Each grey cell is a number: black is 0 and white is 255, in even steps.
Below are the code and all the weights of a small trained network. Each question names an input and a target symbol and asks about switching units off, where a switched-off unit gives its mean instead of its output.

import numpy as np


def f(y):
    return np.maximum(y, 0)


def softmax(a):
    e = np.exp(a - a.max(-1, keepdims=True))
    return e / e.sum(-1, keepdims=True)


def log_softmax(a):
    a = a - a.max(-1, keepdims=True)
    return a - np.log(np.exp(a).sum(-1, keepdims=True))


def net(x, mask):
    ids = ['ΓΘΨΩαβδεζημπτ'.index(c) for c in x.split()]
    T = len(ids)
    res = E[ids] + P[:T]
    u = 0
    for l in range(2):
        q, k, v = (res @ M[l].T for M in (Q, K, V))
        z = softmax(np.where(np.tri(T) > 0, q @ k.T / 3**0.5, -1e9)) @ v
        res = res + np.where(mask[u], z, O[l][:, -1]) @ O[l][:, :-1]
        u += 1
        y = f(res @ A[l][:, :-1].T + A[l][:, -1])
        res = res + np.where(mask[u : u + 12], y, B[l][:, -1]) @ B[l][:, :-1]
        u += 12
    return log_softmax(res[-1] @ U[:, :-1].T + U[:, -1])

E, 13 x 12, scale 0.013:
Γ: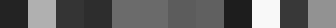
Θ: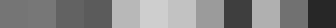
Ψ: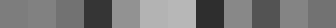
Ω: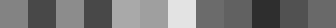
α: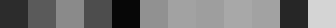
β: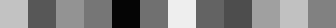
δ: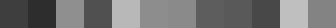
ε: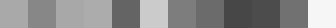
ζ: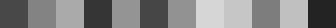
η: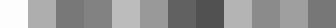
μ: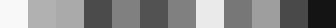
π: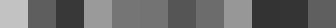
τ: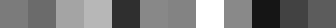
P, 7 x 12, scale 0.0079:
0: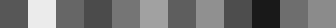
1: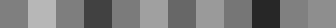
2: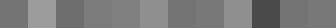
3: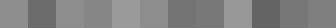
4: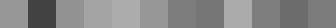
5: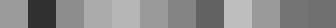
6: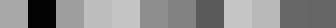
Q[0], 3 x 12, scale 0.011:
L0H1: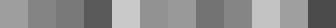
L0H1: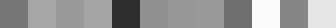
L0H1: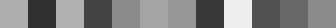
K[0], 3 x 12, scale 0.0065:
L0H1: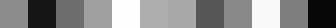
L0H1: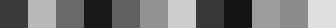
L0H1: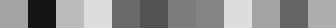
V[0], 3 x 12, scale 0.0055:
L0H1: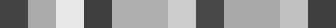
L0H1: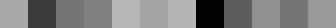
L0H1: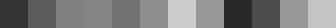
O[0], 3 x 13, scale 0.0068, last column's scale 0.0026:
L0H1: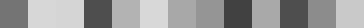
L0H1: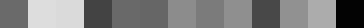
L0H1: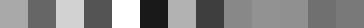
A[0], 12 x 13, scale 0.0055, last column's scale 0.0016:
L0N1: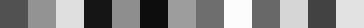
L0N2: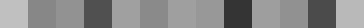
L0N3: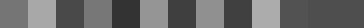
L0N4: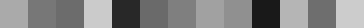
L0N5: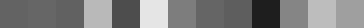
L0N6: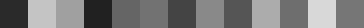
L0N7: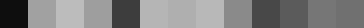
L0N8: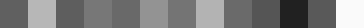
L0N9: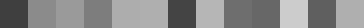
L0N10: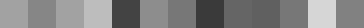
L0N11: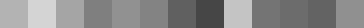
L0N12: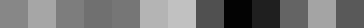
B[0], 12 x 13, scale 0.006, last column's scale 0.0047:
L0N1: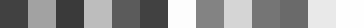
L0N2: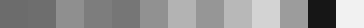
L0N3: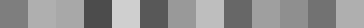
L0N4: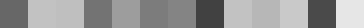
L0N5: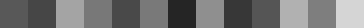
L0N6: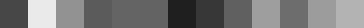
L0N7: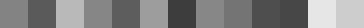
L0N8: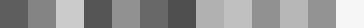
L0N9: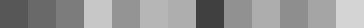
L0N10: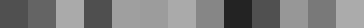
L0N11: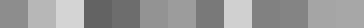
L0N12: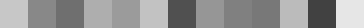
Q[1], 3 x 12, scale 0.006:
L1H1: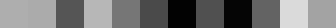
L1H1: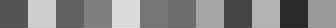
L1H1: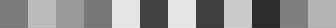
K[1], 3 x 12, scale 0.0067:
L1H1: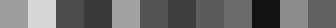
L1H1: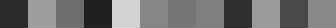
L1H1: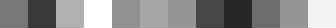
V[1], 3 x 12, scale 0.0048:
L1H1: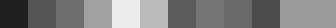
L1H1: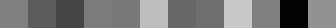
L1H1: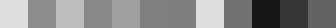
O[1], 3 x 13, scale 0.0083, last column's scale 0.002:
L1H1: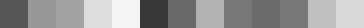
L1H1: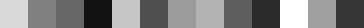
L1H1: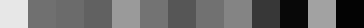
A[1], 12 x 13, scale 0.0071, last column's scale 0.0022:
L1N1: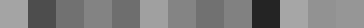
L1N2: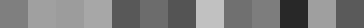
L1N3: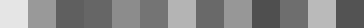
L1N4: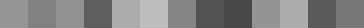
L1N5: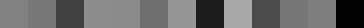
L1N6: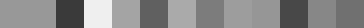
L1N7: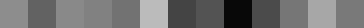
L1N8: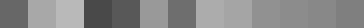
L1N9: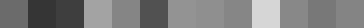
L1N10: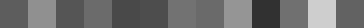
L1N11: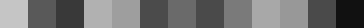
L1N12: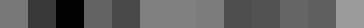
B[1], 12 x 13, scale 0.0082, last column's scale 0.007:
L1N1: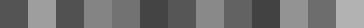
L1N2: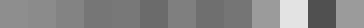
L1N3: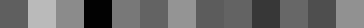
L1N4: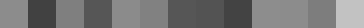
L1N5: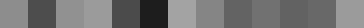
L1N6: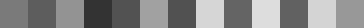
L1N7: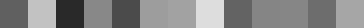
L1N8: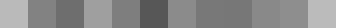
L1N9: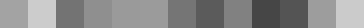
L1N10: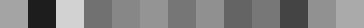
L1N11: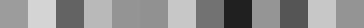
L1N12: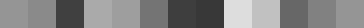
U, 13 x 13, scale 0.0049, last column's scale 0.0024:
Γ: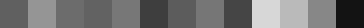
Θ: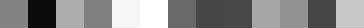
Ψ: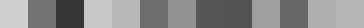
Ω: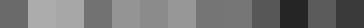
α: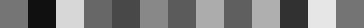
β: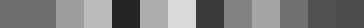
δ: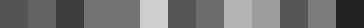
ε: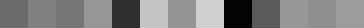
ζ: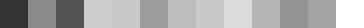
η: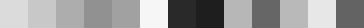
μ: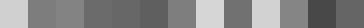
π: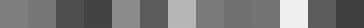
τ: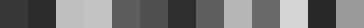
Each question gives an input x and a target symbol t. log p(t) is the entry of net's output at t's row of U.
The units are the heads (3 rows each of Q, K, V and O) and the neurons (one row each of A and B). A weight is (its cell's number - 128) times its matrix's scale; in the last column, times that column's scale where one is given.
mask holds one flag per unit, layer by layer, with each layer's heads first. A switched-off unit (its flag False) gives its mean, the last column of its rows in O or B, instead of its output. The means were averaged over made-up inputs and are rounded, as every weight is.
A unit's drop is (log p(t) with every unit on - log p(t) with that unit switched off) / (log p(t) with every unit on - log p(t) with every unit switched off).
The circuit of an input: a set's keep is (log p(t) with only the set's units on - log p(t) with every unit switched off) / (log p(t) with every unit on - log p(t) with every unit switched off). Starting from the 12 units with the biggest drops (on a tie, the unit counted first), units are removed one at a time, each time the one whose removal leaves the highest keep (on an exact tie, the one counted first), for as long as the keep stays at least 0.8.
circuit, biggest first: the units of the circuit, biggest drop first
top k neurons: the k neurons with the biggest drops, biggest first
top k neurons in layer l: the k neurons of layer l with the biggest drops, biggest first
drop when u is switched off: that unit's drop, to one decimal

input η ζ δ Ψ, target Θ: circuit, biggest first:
[L0H1, L0N1, L1N4]
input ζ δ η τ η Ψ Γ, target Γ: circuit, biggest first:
[L0N6, L0H1, L1H1]
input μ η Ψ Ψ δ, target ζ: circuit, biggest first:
[L0H1, L1H1, L0N1]
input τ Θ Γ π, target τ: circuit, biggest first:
[L0H1, L0N4]
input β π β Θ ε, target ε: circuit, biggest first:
[L1N7, L0N5]
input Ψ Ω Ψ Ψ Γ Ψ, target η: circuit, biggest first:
[L0H1, L0N11]
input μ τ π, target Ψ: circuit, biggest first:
[L0H1, L1N11]
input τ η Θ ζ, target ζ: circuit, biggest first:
[L0N1]
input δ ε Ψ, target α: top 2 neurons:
[L1N6, L0N1]
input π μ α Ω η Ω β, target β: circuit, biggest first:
[L1H1, L0H1, L0N1]
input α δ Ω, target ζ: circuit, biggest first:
[L0H1, L0N1, L1H1, L0N9]
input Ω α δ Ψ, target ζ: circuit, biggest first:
[L1H1, L0N1, L0H1]
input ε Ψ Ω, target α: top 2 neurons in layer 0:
[L0N1, L0N10]
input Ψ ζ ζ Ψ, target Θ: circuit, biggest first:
[L0H1, L1N4, L0N1]
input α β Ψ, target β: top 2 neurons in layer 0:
[L0N1, L0N6]
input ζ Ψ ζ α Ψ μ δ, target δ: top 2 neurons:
[L1N12, L1N7]
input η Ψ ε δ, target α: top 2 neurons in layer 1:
[L1N6, L1N10]
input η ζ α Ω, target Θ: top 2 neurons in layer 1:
[L1N4, L1N8]
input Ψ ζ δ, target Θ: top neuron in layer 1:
[L1N4]
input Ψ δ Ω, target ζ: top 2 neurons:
[L0N9, L0N1]
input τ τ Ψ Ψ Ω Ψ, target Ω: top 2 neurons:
[L1N3, L0N1]
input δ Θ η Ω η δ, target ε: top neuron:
[L1N7]
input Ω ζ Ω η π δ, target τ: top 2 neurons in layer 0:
[L0N5, L0N4]
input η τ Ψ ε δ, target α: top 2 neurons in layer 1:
[L1N6, L1N5]
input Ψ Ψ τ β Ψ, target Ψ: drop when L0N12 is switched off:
-0.1
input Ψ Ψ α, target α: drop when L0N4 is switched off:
0.1
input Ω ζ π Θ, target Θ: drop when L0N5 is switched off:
0.0
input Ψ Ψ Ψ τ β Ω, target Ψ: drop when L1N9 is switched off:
0.1
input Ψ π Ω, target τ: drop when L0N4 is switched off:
0.2
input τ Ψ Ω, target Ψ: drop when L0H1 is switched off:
1.1
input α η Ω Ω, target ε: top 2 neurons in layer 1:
[L1N7, L1N1]
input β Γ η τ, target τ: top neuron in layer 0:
[L0N5]
